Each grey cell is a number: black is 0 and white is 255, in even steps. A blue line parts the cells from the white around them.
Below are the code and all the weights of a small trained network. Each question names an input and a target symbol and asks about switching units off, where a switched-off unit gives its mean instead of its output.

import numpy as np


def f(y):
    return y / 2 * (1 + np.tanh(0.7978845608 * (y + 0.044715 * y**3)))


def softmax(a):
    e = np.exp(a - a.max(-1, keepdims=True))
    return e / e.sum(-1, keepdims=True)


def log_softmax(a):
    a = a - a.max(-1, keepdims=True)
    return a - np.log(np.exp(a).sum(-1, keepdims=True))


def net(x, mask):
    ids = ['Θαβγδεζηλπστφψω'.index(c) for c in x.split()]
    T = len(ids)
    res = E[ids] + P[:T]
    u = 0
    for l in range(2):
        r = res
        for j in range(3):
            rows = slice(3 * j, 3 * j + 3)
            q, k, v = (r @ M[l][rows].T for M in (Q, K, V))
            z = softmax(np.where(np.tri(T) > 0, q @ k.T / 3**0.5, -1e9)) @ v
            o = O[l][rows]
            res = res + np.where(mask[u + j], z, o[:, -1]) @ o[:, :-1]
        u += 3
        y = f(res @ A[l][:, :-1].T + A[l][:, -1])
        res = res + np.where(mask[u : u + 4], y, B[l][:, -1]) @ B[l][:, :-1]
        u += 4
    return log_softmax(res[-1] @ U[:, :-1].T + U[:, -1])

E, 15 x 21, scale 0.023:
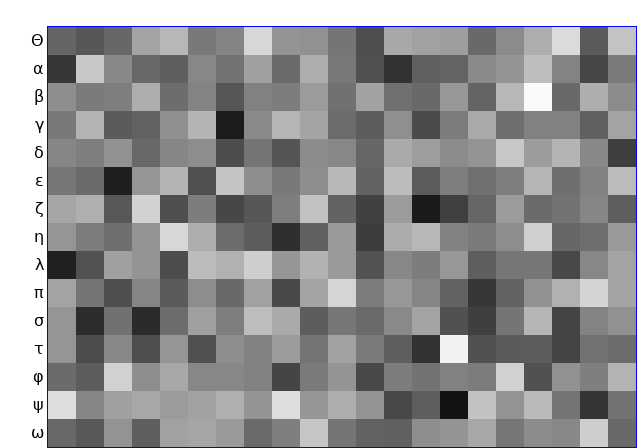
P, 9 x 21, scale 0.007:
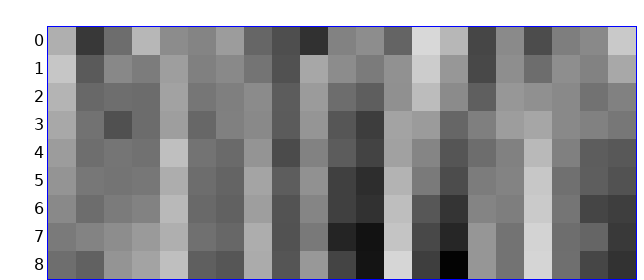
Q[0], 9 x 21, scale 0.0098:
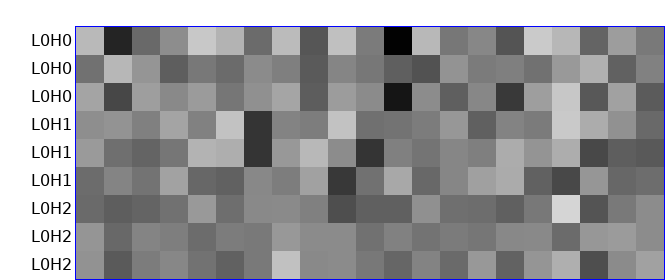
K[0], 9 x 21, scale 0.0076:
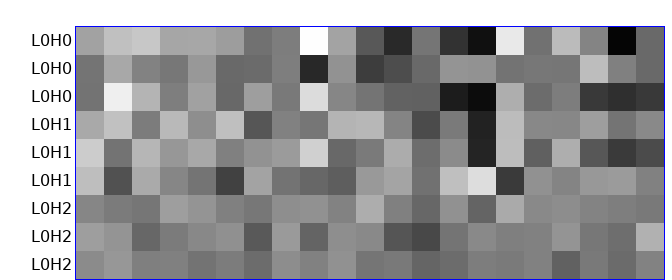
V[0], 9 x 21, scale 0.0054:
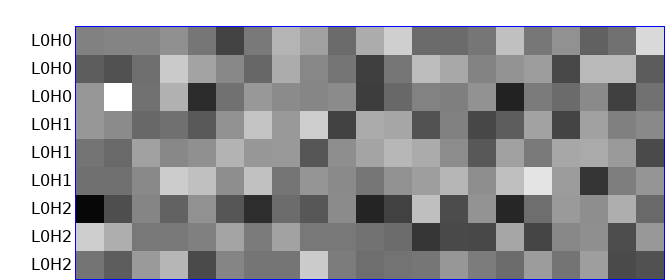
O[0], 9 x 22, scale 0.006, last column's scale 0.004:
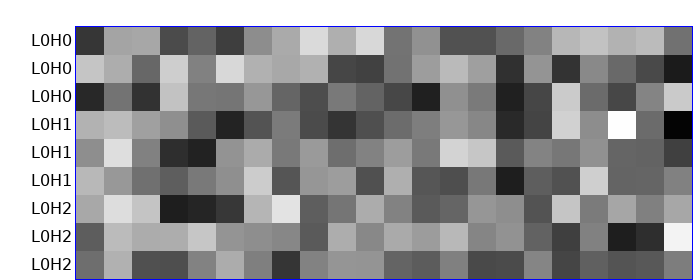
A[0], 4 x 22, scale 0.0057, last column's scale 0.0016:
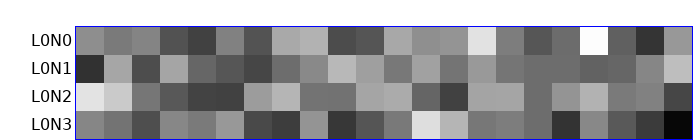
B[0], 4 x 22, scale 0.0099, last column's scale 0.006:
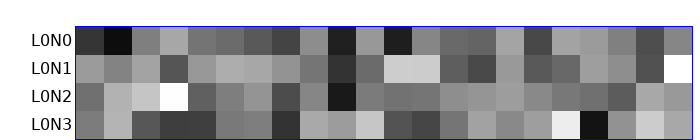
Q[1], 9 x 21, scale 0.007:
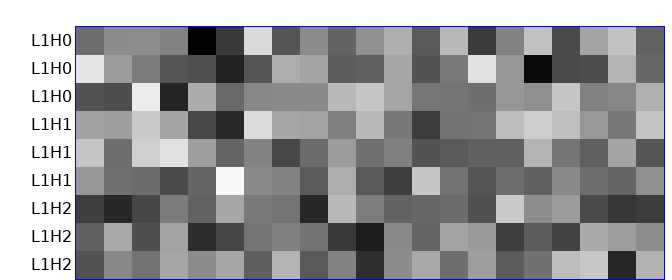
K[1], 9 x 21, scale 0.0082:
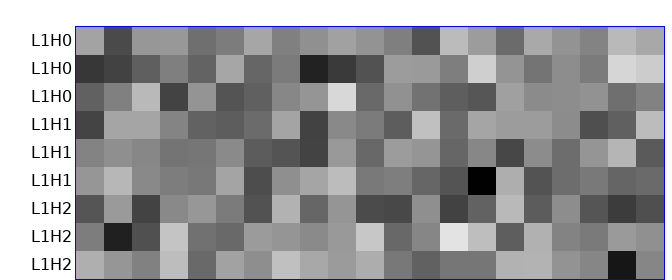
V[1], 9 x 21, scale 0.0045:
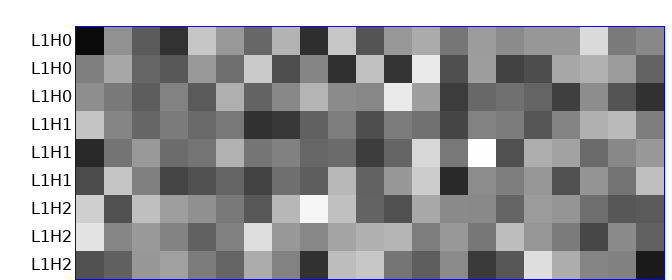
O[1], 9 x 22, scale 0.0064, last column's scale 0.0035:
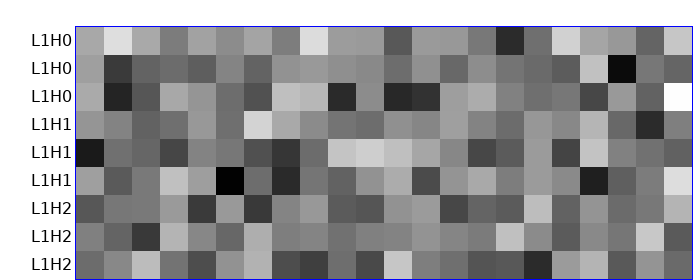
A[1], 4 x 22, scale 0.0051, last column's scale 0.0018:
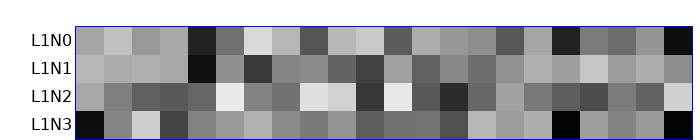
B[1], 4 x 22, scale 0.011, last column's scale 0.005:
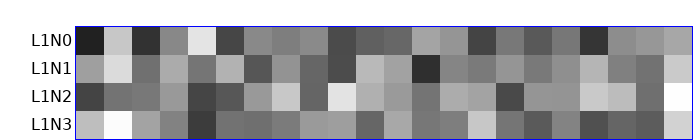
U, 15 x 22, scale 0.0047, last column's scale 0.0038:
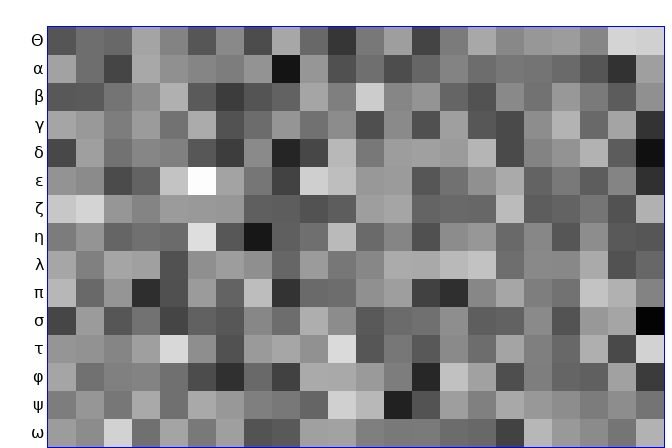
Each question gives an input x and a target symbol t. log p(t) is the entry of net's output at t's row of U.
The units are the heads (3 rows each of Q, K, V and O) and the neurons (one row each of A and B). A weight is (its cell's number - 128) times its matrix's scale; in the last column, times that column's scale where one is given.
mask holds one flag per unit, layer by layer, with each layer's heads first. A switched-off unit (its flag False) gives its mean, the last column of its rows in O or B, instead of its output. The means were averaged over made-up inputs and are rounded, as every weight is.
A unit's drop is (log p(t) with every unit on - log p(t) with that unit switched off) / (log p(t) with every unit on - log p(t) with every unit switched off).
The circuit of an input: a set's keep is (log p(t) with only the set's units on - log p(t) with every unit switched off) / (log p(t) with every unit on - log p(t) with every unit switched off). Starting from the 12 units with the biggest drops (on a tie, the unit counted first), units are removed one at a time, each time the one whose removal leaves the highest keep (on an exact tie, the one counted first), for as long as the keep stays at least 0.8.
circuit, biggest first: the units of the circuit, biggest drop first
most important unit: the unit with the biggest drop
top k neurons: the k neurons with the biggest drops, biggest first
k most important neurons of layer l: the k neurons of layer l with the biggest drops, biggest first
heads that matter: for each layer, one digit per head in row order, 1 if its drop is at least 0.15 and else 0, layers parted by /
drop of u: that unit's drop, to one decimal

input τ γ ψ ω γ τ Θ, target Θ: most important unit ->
L0H1
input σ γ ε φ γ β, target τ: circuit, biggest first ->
(L1H0; L1H2)
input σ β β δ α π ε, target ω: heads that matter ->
100 / 101
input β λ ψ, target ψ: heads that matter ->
110 / 000
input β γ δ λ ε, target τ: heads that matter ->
000 / 101
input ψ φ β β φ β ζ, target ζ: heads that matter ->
110 / 010
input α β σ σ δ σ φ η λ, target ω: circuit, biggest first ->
(L1H2; L0H0; L1H0)
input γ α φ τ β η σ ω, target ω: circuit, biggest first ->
(L0H0; L1H2)
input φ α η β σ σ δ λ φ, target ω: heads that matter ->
100 / 101
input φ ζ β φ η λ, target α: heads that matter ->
100 / 000
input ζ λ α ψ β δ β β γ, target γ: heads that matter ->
011 / 110
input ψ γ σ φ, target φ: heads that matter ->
111 / 100
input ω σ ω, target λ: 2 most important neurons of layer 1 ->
(L1N3; L1N2)
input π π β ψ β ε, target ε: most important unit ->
L0H2
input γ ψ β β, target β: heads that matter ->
111 / 000
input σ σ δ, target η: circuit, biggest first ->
(L0N0; L0H0; L0N3)
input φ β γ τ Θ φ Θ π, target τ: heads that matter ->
010 / 101
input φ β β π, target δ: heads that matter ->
011 / 000
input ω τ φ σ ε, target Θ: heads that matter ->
101 / 000
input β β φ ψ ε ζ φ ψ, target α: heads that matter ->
011 / 110
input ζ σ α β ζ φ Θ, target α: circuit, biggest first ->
(L0H0)
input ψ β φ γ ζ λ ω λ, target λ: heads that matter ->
001 / 010
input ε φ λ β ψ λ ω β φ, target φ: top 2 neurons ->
(L1N3; L0N2)
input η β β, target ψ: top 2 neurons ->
(L1N1; L0N2)
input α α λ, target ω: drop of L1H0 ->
0.2
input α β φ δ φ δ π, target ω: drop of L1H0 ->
0.2
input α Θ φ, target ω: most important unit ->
L1H2
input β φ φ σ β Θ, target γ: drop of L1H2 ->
0.1
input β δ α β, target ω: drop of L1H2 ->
0.3
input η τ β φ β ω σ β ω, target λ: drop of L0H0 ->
0.6
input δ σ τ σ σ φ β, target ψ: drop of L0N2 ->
0.1
